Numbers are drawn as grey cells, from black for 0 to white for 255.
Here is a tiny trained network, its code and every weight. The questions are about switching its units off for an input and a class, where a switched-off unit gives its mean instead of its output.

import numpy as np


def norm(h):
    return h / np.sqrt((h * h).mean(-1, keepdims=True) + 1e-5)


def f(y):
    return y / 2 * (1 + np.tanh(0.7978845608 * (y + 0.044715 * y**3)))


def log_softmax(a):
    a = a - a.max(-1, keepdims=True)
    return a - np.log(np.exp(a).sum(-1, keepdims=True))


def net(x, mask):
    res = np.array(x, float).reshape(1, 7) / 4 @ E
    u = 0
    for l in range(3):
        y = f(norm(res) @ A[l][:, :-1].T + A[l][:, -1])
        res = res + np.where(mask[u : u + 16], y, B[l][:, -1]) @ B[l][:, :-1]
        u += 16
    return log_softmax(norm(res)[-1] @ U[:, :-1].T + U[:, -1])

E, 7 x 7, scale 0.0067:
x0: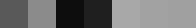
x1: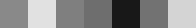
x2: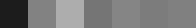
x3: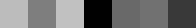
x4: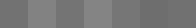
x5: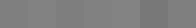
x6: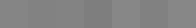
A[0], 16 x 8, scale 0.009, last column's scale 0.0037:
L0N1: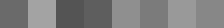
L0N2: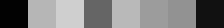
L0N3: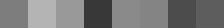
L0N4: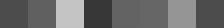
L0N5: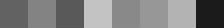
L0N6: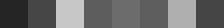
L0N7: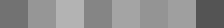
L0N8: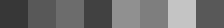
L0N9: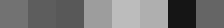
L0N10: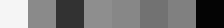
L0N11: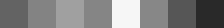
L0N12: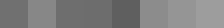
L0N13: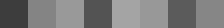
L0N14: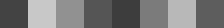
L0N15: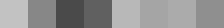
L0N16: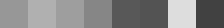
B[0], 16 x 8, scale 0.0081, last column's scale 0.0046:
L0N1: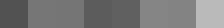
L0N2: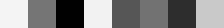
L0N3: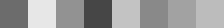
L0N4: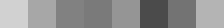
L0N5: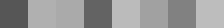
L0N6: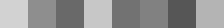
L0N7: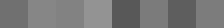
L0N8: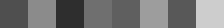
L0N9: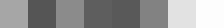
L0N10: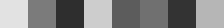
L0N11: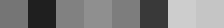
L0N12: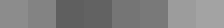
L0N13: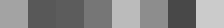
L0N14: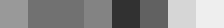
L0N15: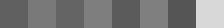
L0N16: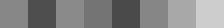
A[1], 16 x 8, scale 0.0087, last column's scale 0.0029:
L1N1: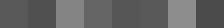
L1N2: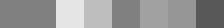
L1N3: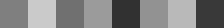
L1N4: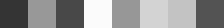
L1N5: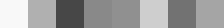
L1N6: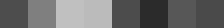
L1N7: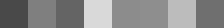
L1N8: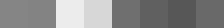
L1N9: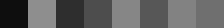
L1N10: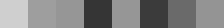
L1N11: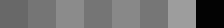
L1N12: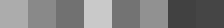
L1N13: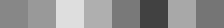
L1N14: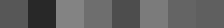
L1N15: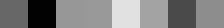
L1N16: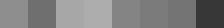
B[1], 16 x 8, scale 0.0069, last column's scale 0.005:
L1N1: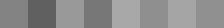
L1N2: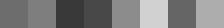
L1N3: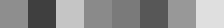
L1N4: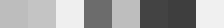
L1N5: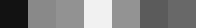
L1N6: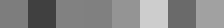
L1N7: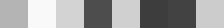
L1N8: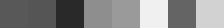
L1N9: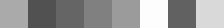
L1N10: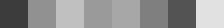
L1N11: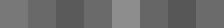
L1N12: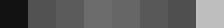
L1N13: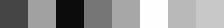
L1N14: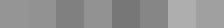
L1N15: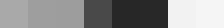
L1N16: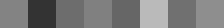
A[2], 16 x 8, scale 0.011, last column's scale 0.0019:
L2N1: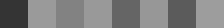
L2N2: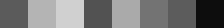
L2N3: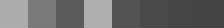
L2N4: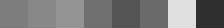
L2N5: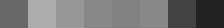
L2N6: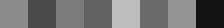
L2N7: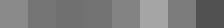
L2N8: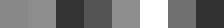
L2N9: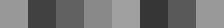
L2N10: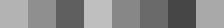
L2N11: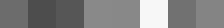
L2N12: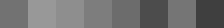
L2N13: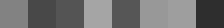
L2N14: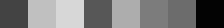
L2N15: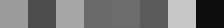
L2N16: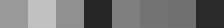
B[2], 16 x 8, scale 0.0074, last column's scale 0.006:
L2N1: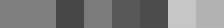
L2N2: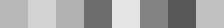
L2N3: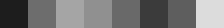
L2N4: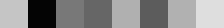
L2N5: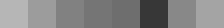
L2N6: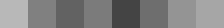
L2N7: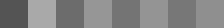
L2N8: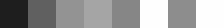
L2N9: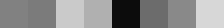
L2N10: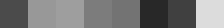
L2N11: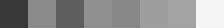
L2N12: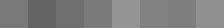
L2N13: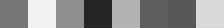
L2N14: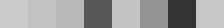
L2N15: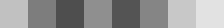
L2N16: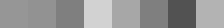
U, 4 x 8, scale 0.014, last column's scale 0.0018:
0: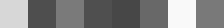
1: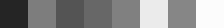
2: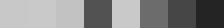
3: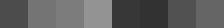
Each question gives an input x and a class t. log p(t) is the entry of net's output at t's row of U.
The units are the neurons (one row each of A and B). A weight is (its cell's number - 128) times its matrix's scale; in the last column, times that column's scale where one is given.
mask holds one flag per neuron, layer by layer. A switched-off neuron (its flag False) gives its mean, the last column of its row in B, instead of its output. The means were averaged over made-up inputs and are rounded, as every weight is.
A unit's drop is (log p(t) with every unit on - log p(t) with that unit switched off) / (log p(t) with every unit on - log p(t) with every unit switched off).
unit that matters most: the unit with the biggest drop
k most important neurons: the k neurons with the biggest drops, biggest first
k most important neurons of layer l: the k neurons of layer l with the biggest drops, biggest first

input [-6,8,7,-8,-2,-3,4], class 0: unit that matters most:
L0N14
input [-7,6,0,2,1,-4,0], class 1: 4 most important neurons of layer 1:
L1N13; L1N8; L1N15; L1N2
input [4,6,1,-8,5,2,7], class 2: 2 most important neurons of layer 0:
L0N5; L0N9
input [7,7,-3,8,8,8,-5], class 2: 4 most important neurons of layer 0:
L0N3; L0N9; L0N11; L0N2
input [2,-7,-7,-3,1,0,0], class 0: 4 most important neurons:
L0N9; L0N2; L0N11; L1N15
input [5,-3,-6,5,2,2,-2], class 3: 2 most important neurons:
L0N10; L1N5
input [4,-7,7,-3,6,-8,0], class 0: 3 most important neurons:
L0N11; L1N15; L0N9
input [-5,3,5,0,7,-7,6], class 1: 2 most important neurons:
L1N8; L1N13
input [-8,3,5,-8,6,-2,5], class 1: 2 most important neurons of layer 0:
L0N8; L0N3
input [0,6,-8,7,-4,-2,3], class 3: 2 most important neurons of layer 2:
L2N3; L2N13
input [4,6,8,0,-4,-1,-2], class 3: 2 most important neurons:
L0N2; L0N6
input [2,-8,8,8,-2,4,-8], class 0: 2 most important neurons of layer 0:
L0N11; L0N9
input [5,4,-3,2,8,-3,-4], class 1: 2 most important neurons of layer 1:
L1N9; L1N15
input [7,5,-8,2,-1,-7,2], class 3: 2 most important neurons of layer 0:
L0N10; L0N5
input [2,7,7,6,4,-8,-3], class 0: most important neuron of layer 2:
L2N4
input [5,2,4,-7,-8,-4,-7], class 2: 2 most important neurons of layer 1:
L1N4; L1N7
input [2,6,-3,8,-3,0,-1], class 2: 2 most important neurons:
L1N10; L0N3
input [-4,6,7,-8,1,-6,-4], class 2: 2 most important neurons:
L1N4; L1N7
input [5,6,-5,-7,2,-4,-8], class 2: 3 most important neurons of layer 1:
L1N4; L1N7; L1N15
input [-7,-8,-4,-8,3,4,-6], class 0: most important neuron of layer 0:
L0N9
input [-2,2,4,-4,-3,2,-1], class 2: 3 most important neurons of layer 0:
L0N5; L0N10; L0N4
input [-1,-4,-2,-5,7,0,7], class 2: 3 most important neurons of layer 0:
L0N5; L0N13; L0N16
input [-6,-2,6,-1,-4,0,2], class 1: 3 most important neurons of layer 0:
L0N8; L0N10; L0N15
